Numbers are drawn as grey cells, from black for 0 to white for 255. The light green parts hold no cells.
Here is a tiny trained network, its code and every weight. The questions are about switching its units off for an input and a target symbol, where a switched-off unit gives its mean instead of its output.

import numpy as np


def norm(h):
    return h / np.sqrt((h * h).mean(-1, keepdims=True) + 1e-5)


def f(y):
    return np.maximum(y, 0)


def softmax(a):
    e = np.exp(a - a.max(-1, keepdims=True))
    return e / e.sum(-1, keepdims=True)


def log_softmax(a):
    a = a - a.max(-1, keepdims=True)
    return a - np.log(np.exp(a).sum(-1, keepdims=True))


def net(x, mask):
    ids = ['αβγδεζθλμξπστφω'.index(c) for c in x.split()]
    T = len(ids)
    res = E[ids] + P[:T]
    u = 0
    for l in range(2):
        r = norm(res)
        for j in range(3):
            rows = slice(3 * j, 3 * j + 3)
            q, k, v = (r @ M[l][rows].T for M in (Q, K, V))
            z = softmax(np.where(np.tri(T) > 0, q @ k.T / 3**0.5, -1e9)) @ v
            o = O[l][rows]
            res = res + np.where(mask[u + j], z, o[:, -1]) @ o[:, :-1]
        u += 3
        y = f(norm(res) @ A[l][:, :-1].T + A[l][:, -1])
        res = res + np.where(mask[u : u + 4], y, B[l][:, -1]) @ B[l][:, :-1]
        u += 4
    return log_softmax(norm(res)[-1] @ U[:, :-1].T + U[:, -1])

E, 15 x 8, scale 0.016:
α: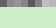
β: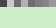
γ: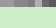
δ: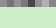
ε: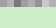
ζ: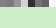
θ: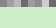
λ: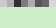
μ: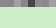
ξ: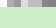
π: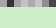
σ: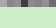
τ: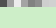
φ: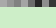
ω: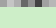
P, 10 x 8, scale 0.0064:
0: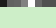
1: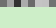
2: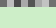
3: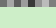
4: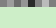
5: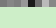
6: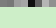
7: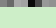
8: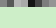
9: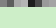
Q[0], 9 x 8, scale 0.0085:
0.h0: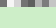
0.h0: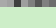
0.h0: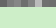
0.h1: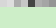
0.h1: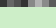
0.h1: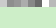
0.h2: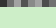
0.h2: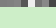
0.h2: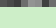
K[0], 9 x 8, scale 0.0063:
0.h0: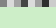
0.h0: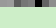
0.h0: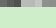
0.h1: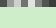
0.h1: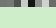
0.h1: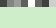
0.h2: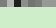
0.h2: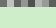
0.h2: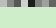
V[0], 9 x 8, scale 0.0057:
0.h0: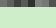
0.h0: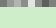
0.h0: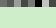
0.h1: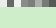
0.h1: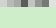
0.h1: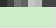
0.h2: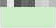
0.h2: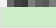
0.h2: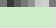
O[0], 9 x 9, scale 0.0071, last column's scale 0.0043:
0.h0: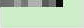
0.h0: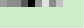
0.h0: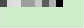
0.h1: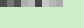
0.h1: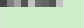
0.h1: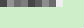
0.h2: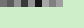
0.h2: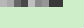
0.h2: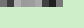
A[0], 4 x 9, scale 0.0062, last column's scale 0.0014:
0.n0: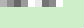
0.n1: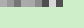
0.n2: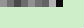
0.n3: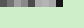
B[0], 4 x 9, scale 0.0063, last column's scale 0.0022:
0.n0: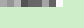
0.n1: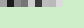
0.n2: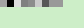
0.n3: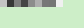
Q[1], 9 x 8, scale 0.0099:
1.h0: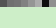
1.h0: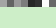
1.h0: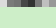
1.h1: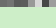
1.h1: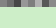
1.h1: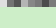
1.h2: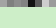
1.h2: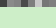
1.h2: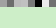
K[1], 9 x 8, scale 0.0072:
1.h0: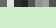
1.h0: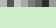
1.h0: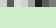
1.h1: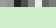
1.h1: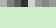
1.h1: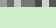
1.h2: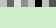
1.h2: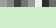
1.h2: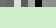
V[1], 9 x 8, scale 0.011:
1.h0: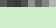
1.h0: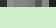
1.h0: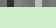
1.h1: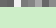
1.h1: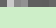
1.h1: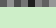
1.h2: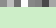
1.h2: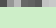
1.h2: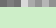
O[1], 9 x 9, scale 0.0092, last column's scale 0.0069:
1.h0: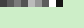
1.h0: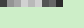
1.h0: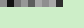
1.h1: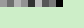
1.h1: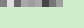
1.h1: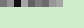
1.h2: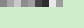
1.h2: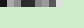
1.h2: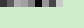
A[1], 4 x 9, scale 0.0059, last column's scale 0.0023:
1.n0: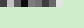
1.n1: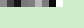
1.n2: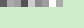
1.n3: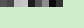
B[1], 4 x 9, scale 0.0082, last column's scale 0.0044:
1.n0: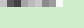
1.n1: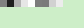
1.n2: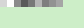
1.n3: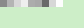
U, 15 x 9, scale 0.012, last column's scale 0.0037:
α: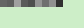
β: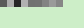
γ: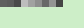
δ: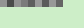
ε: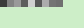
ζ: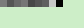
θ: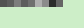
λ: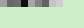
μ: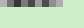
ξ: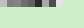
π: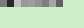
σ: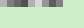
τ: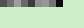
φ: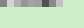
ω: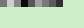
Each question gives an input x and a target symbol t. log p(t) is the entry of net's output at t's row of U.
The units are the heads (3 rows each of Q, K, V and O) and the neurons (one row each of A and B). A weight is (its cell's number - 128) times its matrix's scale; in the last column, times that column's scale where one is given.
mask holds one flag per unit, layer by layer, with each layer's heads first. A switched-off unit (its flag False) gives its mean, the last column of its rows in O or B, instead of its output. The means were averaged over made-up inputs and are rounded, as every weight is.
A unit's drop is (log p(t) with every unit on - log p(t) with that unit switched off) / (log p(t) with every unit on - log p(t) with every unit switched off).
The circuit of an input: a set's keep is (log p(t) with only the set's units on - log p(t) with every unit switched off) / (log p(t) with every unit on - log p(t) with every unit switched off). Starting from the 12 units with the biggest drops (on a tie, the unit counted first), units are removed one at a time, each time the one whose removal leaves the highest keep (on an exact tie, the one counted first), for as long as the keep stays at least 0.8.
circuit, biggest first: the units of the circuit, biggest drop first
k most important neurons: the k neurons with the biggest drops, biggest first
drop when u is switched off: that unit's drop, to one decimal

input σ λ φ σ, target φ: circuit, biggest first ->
[1.h0]
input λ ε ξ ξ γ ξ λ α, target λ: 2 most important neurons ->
[0.n2 0.n1]
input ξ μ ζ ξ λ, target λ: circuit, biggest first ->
[1.h0 0.h0 0.n2]
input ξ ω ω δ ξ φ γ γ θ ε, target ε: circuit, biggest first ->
[0.h1 1.h0]
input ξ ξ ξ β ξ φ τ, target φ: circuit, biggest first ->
[0.h0 1.h0 1.h1]
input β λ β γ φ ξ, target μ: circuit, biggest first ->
[0.h1 1.h2]
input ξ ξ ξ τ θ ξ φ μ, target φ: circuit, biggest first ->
[0.h0 1.h0 1.n3]
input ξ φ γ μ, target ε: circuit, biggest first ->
[0.h1 1.h0]
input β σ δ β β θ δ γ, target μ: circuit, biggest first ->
[0.h1 1.h1]
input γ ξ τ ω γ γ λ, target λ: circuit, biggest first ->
[1.h0 0.n2]
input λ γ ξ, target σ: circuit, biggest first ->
[1.h2 0.h1]
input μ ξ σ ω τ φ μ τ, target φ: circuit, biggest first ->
[0.h0 1.h0]
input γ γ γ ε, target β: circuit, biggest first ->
[0.h1 1.h1]
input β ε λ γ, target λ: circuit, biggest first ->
[1.h0]
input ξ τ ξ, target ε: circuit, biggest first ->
[0.h1 1.h2]
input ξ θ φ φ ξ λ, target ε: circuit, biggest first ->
[0.h1 0.h0 1.h1]
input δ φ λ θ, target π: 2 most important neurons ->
[1.n1 0.n1]
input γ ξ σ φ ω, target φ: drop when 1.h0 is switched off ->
0.4
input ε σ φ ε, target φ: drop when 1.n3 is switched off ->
0.2
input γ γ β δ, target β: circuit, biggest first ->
[1.h1]
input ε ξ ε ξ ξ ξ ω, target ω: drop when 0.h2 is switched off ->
-0.1
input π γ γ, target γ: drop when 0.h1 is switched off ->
0.1
